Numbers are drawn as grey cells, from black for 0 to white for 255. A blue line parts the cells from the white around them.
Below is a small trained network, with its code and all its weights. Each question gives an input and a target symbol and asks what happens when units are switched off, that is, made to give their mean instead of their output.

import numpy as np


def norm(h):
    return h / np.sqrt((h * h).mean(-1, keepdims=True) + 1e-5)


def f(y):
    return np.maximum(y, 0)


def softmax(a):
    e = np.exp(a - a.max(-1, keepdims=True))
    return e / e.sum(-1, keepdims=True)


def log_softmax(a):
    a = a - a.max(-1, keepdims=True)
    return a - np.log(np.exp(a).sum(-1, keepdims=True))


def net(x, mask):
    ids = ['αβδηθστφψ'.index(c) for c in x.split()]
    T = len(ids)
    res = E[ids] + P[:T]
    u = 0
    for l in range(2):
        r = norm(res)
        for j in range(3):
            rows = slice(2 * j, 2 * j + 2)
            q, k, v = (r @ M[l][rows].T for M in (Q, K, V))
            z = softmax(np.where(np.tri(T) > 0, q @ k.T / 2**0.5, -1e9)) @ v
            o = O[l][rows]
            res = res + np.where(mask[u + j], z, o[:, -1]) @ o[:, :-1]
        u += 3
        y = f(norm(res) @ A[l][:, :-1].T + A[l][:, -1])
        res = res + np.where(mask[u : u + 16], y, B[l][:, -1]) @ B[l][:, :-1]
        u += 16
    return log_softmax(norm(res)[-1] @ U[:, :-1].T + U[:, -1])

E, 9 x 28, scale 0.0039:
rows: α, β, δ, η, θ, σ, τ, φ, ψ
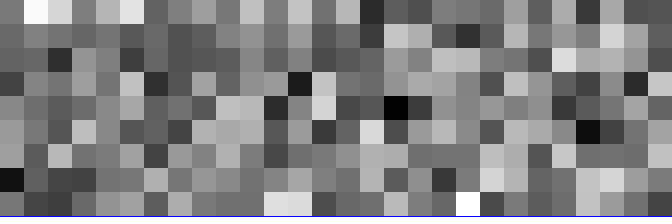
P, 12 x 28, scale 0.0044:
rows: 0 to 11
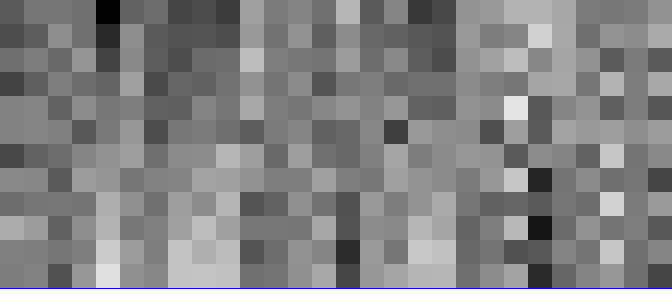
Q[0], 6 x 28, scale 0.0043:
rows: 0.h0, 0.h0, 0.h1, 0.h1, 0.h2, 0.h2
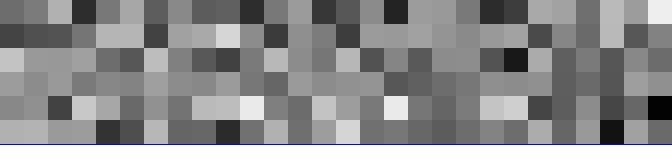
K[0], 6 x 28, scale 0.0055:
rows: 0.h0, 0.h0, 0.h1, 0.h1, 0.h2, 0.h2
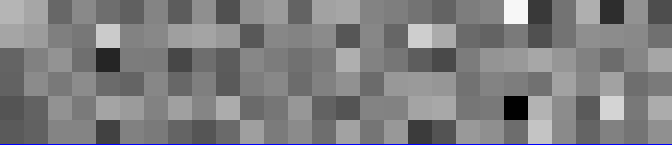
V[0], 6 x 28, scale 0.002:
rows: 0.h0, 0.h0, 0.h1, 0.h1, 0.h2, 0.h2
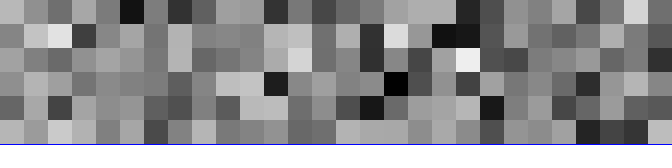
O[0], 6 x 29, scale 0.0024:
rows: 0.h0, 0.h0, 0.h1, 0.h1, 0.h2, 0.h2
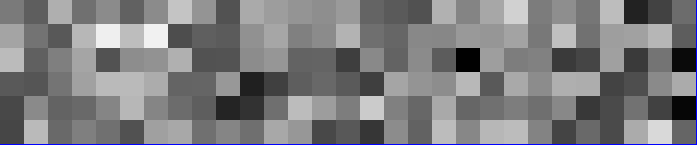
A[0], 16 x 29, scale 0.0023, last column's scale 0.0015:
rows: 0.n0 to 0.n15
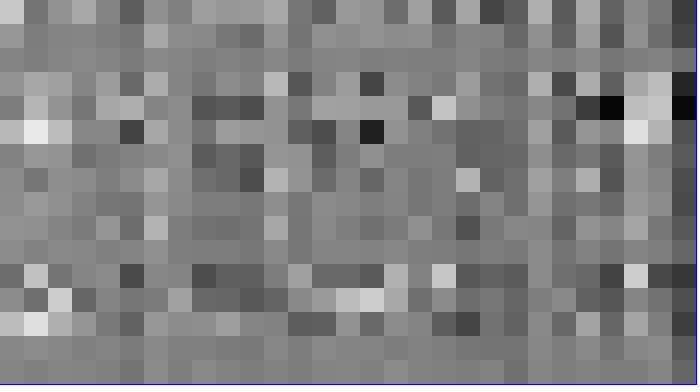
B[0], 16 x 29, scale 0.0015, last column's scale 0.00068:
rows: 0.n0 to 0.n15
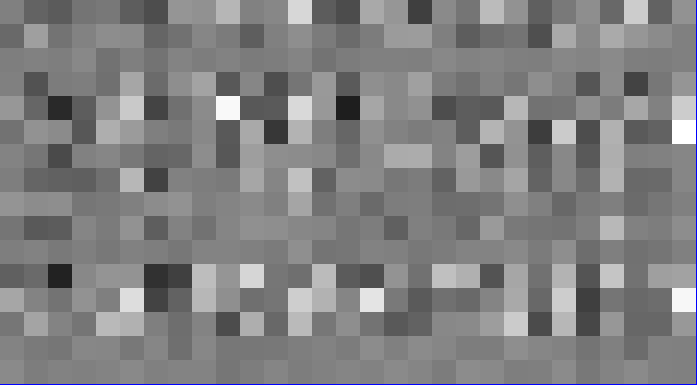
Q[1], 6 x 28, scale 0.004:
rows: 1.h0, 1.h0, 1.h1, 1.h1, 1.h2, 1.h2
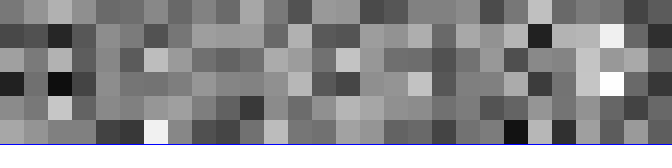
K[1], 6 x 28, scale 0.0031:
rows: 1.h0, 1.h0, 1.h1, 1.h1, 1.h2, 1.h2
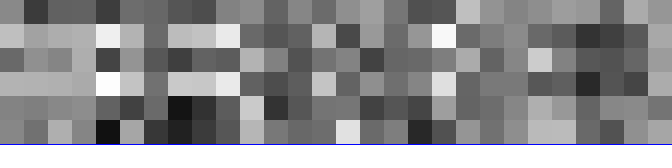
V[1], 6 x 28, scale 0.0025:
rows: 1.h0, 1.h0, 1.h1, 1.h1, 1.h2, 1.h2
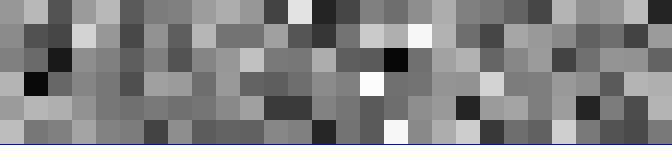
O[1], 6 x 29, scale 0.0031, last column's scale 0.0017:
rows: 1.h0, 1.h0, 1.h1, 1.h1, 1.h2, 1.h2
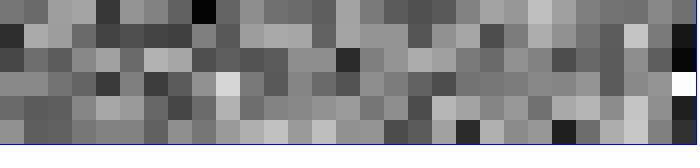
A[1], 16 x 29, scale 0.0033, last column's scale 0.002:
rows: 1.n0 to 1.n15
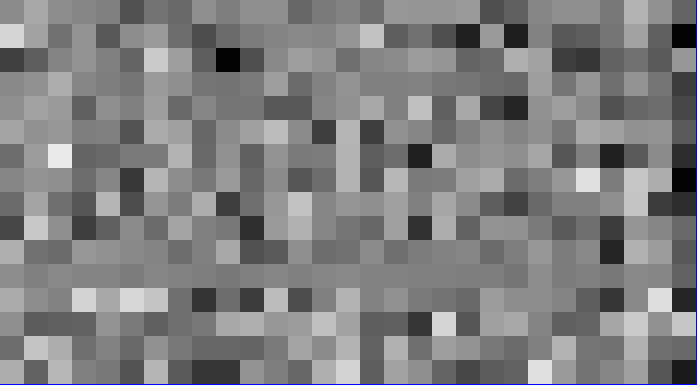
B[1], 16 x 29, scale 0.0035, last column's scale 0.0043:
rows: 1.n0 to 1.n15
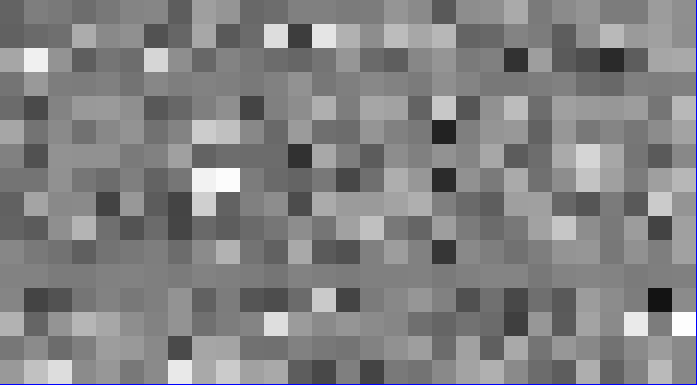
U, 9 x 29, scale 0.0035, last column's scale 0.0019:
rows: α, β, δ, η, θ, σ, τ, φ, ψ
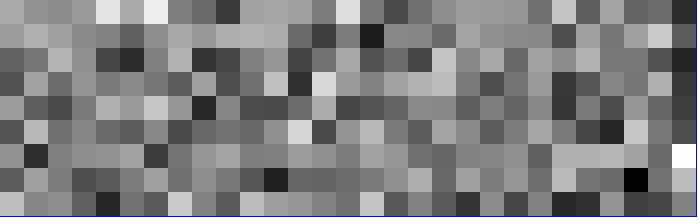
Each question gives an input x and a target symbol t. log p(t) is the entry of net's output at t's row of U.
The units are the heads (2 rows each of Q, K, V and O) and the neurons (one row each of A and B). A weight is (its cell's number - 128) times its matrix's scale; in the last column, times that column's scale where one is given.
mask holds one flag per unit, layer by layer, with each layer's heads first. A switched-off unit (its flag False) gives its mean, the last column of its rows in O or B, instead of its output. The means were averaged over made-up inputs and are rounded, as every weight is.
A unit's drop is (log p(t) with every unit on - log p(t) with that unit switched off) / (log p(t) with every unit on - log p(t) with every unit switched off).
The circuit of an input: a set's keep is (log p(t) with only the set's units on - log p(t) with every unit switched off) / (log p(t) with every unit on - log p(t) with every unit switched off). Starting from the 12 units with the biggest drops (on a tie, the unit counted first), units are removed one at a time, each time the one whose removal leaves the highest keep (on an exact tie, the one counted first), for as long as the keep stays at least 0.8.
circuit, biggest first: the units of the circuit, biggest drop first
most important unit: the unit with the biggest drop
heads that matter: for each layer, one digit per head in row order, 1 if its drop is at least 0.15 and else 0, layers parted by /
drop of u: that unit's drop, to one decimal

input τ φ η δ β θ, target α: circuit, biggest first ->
0.h0
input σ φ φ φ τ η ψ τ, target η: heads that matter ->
110 / 000
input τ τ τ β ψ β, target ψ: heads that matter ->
010 / 000
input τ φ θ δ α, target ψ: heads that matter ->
111 / 001
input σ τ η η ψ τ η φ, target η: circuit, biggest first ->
1.n8; 1.h0; 1.h1
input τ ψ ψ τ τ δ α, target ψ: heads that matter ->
110 / 000
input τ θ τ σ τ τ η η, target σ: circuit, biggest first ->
0.h2; 1.n9; 1.h0
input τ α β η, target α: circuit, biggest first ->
0.h0; 1.h1
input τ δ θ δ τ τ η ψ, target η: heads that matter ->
000 / 100
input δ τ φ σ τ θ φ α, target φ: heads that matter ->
000 / 001
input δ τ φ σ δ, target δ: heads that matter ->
100 / 000
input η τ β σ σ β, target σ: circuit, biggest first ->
1.h0; 0.h2
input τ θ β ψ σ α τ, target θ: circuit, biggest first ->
0.h0; 1.n12; 1.h0; 0.h2
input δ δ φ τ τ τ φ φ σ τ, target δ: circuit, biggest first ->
0.h0; 1.h0; 1.n6
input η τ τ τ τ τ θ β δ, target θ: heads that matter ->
010 / 011
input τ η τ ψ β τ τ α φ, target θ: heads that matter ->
101 / 100
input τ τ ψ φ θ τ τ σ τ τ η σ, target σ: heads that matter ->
001 / 100
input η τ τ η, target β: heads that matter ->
001 / 000
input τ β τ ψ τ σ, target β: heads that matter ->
001 / 000
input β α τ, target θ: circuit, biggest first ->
1.n12; 0.h0; 0.h2; 1.h1
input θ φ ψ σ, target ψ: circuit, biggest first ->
1.h2
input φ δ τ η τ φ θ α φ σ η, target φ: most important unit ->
1.n13
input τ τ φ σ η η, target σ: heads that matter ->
001 / 000
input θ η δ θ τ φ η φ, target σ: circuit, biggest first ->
0.h2; 1.h0
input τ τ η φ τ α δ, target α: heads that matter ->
000 / 010
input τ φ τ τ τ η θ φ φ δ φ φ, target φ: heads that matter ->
000 / 011
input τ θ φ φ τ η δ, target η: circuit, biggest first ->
1.n8; 1.h0
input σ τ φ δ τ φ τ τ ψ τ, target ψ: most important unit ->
0.h1
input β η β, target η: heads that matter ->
000 / 110
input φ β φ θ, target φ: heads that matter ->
000 / 001
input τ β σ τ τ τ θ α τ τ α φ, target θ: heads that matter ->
111 / 100
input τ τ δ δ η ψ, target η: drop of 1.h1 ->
0.2
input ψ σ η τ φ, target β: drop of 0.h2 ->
0.8
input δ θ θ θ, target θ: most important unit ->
1.h1
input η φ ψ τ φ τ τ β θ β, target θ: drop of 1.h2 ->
0.2
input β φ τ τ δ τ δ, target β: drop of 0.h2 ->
0.7
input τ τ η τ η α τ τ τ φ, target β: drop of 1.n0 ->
0.0
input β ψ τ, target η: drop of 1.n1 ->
0.8
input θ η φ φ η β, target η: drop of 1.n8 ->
0.4
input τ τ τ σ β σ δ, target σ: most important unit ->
1.h0
